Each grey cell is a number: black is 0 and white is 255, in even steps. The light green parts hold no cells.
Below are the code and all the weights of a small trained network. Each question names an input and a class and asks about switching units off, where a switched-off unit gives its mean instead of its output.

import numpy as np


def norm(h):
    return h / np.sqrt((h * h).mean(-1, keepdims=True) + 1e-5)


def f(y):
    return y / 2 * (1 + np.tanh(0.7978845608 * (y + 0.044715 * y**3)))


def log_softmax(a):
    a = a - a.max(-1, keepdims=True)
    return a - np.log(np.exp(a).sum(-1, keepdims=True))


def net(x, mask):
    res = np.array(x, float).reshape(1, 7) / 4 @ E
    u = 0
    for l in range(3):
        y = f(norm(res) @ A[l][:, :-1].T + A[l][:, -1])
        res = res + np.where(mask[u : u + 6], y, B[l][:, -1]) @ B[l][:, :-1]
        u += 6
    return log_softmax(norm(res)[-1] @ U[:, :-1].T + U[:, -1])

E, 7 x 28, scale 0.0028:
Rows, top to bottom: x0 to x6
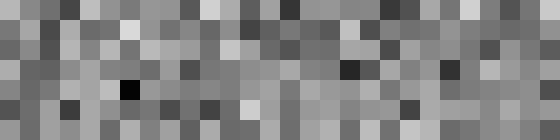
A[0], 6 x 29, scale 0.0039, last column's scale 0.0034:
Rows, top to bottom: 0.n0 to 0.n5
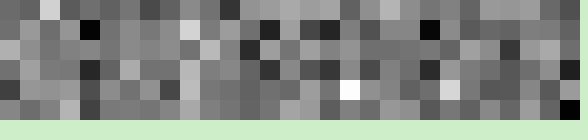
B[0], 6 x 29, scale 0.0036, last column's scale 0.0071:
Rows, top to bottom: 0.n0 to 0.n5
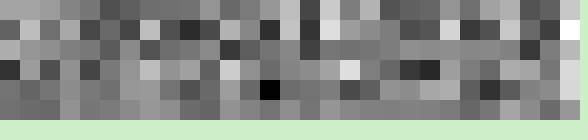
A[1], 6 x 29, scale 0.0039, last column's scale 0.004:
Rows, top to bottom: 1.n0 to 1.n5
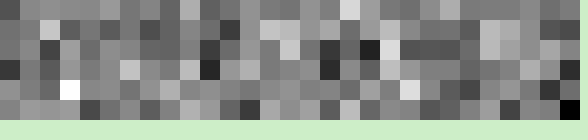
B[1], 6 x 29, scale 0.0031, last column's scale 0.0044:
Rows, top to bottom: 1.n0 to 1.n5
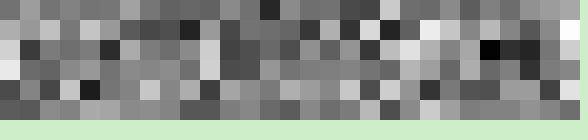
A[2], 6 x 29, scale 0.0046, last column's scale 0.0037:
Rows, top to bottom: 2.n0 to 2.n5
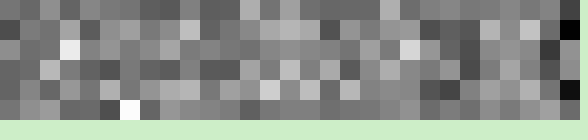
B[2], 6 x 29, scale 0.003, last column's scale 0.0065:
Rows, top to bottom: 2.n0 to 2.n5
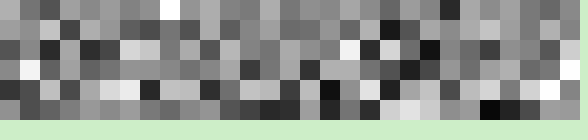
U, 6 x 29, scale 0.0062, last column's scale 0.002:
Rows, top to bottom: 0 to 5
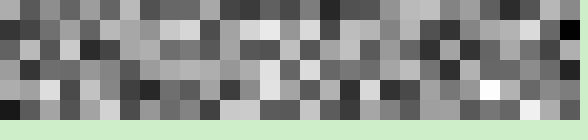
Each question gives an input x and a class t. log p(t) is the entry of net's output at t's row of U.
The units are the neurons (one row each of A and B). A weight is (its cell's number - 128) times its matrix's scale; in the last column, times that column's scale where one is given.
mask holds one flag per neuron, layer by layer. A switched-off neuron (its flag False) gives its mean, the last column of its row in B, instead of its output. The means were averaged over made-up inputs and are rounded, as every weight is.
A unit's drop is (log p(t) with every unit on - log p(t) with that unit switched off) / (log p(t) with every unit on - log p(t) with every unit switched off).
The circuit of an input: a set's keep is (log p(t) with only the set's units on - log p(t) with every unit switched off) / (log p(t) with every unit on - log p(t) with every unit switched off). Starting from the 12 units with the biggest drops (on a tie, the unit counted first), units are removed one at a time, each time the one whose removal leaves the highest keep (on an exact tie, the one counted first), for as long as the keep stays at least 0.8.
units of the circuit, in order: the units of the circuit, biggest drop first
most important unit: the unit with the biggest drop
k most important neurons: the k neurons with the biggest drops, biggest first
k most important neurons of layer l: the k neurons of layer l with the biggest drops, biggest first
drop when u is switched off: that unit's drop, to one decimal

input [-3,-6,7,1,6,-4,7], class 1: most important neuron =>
(2.n4)
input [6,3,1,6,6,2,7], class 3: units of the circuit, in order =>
(0.n1, 2.n3)
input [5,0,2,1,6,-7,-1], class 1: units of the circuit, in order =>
(0.n1, 0.n4, 1.n1, 2.n4)
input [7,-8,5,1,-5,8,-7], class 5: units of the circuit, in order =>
(0.n0, 2.n3)
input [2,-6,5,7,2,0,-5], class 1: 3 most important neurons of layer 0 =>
(0.n4, 0.n1, 0.n2)
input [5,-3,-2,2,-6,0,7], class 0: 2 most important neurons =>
(0.n1, 2.n5)
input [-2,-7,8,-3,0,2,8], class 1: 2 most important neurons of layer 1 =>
(1.n4, 1.n1)
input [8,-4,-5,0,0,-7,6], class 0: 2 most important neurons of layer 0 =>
(0.n0, 0.n1)
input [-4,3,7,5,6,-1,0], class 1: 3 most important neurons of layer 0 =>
(0.n1, 0.n4, 0.n2)
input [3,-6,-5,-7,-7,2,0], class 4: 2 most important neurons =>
(0.n0, 0.n1)
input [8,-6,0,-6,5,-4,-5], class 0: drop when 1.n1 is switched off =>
0.1
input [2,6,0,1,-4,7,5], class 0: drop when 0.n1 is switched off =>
0.2
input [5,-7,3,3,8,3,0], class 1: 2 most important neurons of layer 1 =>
(1.n1, 1.n2)
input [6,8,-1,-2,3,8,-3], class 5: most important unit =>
1.n2
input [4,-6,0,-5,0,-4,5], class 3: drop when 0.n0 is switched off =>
0.2
